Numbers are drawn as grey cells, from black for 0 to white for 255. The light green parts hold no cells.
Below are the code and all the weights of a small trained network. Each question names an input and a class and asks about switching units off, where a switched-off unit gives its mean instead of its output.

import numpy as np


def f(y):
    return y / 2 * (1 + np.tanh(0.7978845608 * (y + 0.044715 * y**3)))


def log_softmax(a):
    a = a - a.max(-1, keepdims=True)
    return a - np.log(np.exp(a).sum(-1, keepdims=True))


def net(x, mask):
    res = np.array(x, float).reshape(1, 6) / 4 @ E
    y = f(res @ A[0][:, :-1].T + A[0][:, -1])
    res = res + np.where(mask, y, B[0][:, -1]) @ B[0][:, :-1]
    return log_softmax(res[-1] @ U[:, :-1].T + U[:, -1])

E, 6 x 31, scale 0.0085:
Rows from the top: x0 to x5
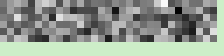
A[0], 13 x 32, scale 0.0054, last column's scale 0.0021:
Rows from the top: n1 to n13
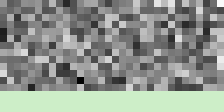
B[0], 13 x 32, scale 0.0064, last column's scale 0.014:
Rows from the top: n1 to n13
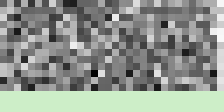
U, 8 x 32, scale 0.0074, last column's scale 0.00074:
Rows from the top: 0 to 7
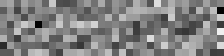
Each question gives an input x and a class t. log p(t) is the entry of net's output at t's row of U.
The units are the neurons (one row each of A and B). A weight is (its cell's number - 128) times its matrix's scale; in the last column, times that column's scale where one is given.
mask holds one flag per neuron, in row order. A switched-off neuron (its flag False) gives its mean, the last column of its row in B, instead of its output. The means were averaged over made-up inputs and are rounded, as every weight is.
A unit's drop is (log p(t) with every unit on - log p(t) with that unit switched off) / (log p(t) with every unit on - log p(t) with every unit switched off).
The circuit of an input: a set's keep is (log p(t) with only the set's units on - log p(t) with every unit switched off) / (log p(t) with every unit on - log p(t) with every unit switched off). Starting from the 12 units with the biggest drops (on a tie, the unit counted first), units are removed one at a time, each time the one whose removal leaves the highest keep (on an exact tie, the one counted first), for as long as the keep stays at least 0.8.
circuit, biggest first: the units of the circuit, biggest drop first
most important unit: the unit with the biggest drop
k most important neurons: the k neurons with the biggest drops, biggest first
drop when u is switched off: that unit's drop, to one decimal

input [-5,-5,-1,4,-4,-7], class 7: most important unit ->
n9
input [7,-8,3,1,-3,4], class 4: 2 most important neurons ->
(n13, n8)
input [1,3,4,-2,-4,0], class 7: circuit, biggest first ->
(n1, n5)
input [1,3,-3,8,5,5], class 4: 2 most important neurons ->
(n13, n8)
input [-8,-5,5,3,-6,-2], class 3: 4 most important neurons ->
(n7, n6, n10, n11)
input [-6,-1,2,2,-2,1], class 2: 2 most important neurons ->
(n4, n8)
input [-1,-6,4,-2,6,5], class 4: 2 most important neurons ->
(n13, n8)
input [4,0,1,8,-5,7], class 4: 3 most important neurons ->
(n13, n8, n4)
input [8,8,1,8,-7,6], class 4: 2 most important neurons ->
(n13, n8)
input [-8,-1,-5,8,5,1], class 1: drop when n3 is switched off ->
0.2
